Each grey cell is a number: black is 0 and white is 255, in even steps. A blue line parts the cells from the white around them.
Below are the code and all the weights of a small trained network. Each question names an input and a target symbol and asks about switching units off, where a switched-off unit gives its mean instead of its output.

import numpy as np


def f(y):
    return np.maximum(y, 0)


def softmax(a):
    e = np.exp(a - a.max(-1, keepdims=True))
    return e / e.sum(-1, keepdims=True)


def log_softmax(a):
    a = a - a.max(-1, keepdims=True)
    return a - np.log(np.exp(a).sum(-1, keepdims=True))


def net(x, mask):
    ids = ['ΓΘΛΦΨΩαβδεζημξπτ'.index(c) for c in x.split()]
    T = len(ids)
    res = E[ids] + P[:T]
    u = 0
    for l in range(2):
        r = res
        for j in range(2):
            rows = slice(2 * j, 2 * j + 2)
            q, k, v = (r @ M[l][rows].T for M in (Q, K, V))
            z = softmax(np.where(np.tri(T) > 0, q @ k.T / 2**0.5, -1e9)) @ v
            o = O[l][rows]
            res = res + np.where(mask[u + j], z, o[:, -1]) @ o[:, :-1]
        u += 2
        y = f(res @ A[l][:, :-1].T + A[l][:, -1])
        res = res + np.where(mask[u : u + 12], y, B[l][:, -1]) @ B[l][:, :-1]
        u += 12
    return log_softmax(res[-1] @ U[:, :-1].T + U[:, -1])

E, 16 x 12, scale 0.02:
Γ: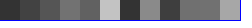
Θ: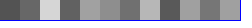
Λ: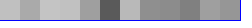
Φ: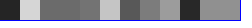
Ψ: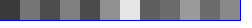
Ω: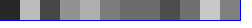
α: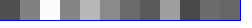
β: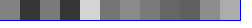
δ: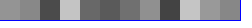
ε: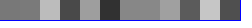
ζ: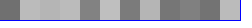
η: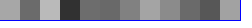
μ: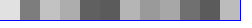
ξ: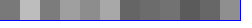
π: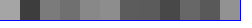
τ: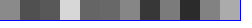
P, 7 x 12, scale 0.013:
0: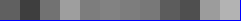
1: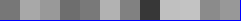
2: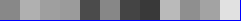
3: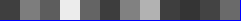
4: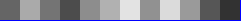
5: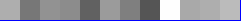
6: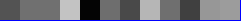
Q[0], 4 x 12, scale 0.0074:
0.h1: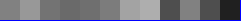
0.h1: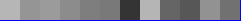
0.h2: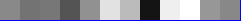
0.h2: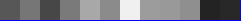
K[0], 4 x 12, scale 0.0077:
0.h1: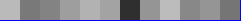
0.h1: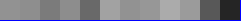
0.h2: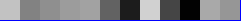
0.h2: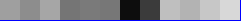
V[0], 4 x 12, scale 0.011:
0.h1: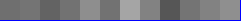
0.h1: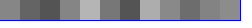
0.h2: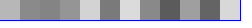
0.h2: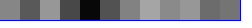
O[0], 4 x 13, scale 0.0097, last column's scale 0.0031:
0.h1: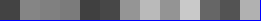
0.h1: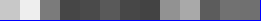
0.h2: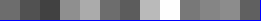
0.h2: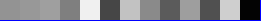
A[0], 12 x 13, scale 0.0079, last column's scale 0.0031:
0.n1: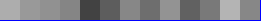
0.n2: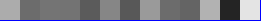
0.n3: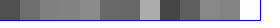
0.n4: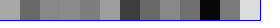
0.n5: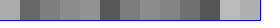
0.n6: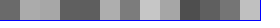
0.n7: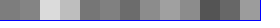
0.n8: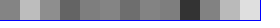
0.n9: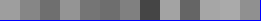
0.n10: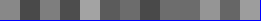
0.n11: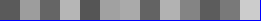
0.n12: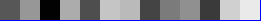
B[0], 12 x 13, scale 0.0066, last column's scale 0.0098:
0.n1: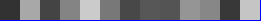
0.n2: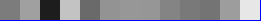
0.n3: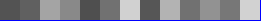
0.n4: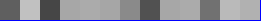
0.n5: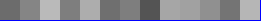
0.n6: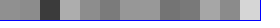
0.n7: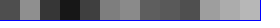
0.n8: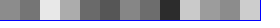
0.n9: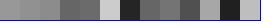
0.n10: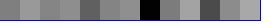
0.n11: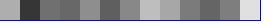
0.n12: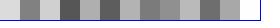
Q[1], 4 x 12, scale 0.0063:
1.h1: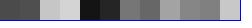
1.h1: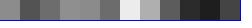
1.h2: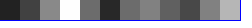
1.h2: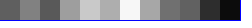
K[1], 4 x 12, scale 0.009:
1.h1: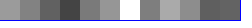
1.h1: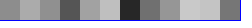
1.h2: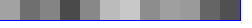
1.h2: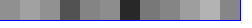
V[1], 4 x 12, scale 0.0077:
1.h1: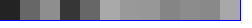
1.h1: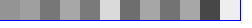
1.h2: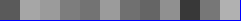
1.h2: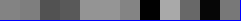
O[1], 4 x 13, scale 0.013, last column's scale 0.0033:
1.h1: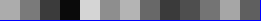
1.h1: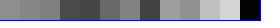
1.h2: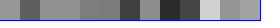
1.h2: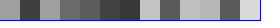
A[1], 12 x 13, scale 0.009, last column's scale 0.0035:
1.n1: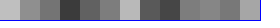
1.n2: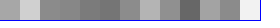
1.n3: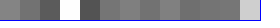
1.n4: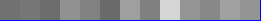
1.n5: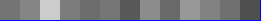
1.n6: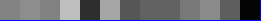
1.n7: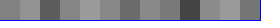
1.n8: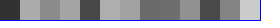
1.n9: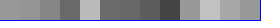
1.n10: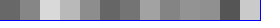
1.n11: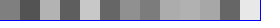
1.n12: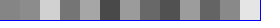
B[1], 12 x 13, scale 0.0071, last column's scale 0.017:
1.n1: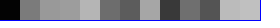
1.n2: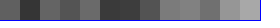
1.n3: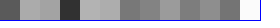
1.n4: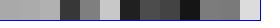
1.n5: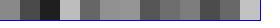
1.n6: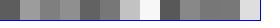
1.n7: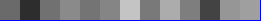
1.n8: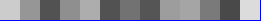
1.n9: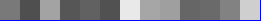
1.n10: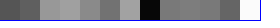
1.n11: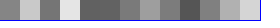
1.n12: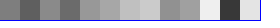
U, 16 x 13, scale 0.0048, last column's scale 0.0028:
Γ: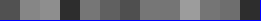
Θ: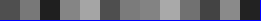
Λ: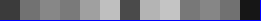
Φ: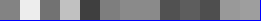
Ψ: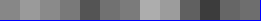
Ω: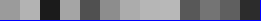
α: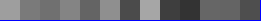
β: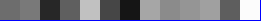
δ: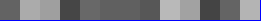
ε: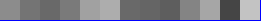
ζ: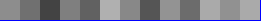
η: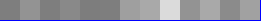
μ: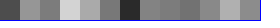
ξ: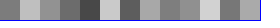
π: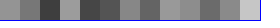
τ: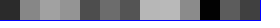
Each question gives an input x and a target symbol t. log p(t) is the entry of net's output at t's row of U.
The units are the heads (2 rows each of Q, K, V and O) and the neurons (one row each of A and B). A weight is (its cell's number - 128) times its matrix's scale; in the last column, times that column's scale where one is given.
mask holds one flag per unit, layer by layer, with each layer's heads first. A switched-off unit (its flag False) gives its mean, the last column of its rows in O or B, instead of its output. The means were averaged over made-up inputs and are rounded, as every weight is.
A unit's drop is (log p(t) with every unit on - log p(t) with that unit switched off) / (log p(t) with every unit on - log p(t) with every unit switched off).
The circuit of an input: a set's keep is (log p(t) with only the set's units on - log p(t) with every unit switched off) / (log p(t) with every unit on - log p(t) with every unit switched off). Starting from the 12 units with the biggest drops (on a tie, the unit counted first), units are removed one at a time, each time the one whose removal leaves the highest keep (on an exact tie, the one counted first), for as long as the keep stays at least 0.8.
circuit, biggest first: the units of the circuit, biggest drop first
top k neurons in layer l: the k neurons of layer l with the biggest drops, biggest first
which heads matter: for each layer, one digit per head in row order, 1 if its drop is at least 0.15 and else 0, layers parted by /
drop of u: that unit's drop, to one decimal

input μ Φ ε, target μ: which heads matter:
01 / 00
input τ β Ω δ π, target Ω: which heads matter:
01 / 00
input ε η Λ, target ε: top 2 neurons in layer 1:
[1.n12; 1.n10]
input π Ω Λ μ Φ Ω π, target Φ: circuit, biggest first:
[0.h2; 1.n6; 0.n2]
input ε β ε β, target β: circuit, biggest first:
[1.h2; 0.h2]
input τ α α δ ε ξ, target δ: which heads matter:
00 / 11
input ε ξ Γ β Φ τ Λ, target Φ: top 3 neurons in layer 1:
[1.n6; 1.n12; 1.n1]
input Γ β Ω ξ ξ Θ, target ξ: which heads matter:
01 / 10
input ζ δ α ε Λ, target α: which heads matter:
00 / 01
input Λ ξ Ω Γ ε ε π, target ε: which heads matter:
01 / 10
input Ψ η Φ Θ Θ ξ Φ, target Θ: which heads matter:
10 / 10
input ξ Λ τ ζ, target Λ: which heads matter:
01 / 00
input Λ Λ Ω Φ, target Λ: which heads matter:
01 / 00
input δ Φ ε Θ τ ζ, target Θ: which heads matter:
00 / 11
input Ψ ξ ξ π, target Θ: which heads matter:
10 / 10
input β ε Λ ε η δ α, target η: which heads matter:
01 / 10
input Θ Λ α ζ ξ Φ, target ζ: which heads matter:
01 / 11
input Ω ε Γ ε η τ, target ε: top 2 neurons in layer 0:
[0.n1; 0.n3]
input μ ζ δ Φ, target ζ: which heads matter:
01 / 10
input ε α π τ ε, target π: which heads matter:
00 / 11
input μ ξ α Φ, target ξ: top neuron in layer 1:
[1.n3]
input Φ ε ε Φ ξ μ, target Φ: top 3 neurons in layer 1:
[1.n6; 1.n1; 1.n12]
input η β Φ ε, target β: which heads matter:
01 / 11
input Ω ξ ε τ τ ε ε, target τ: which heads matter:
00 / 11
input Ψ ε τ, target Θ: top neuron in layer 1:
[1.n1]
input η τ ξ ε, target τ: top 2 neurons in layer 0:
[0.n12; 0.n9]
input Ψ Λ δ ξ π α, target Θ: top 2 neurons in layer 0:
[0.n7; 0.n3]
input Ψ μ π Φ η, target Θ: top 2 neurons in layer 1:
[1.n1; 1.n4]
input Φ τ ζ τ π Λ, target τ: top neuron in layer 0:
[0.n12]
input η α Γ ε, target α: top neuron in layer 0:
[0.n7]
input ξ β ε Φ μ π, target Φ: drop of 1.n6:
0.2
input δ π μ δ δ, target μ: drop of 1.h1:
0.2
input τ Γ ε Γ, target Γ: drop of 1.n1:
0.4
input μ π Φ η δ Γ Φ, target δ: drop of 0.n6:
-0.1
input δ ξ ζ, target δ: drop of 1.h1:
0.1
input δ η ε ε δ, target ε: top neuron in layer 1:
[1.n12]
